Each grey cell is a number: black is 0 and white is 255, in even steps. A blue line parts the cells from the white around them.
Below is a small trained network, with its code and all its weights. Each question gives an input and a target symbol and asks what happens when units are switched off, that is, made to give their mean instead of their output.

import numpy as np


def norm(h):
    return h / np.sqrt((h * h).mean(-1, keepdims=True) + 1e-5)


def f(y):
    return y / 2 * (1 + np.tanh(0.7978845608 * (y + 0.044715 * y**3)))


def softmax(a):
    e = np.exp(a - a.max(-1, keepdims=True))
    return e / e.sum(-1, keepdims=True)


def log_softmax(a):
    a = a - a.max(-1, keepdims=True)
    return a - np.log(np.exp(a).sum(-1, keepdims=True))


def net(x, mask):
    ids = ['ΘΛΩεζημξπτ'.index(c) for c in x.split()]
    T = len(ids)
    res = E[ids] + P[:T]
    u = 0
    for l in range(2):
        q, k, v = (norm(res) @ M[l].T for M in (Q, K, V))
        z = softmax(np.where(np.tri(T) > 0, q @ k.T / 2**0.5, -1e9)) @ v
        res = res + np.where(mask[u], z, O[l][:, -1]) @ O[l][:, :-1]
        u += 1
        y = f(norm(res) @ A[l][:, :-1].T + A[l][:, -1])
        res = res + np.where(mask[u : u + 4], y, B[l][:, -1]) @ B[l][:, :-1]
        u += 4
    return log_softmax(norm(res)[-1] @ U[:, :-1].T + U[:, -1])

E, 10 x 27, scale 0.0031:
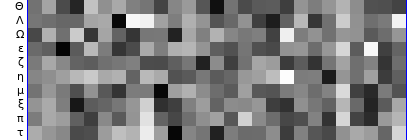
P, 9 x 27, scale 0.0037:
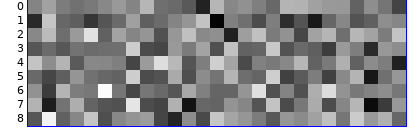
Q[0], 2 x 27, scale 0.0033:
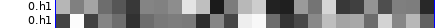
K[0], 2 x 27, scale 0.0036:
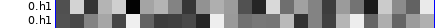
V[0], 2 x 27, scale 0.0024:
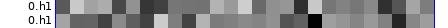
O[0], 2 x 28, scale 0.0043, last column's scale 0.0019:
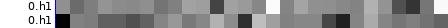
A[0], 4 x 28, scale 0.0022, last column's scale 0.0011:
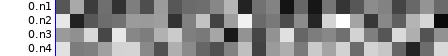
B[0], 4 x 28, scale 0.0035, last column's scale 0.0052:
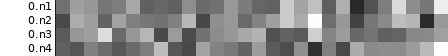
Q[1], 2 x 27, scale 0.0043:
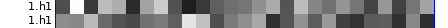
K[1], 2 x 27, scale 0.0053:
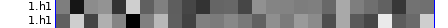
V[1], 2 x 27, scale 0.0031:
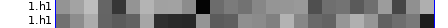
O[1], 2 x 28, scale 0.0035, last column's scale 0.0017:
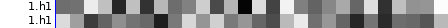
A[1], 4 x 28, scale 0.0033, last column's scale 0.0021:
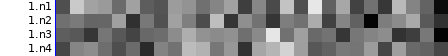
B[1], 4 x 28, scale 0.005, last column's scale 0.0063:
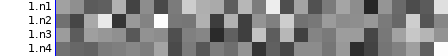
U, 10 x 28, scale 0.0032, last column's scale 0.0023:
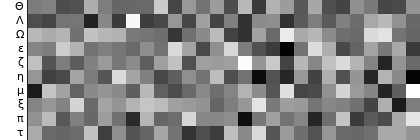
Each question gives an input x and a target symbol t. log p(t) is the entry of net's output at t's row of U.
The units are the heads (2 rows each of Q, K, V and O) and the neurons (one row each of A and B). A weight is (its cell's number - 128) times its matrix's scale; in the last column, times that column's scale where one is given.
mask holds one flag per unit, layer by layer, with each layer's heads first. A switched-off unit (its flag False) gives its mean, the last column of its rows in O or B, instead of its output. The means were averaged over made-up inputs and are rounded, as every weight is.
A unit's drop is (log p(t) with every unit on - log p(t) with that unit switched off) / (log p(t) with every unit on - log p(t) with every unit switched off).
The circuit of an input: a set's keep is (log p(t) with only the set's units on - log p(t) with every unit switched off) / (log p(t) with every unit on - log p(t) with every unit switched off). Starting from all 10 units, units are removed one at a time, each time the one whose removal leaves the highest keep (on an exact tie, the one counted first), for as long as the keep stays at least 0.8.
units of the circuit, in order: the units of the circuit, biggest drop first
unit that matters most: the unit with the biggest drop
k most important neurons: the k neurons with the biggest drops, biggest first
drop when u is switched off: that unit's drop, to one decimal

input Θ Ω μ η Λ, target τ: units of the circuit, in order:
1.n3, 1.h1, 0.h1
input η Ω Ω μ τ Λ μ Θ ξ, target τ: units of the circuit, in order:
1.n3, 0.h1, 1.h1
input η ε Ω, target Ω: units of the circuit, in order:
0.h1, 0.n2
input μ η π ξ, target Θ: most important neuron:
0.n1
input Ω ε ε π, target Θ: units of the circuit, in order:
0.n1, 0.n4, 1.n1
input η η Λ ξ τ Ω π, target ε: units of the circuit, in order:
0.h1, 1.n1, 0.n3, 1.h1
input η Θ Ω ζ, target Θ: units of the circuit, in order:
0.n4, 0.n1, 1.n1
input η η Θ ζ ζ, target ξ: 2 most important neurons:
1.n2, 0.n4
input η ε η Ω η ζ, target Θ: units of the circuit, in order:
0.n2, 0.n4, 0.h1, 1.n1
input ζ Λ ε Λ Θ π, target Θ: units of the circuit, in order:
0.n1, 0.n4, 1.n1, 0.h1
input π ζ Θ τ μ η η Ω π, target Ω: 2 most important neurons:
0.n2, 1.n1
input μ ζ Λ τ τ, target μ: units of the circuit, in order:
1.h1, 0.h1, 1.n4
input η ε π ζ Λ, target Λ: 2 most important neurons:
1.n1, 1.n4
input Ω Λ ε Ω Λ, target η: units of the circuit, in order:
1.h1, 1.n2
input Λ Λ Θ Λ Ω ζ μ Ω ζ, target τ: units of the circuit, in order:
0.h1, 1.n3, 1.h1, 0.n1
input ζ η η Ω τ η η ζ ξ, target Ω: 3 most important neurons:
0.n2, 1.n1, 0.n4
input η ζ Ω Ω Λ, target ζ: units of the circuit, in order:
0.h1, 1.n4
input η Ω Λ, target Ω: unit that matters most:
0.h1
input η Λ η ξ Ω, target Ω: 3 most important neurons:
0.n2, 0.n4, 1.n1
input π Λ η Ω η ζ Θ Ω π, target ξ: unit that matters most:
1.n2
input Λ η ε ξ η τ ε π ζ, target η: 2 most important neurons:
0.n1, 0.n4
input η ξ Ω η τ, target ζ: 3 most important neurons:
1.n4, 0.n4, 0.n1
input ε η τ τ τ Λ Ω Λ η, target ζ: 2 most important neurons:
0.n4, 1.n4
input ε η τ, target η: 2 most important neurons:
1.n2, 0.n1
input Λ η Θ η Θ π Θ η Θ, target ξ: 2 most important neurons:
1.n2, 0.n4
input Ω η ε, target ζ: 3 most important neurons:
0.n4, 1.n4, 0.n1
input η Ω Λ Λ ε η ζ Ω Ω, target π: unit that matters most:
1.h1
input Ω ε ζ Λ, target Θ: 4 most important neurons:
0.n1, 0.n4, 1.n1, 1.n2
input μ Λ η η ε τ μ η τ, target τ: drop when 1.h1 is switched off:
0.3
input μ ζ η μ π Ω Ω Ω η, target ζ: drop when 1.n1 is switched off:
0.0
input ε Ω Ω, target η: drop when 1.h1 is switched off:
0.5
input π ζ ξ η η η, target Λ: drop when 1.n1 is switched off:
0.3
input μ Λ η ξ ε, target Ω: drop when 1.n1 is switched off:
0.3
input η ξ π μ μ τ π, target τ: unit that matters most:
1.n3
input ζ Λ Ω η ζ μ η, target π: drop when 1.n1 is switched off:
0.1
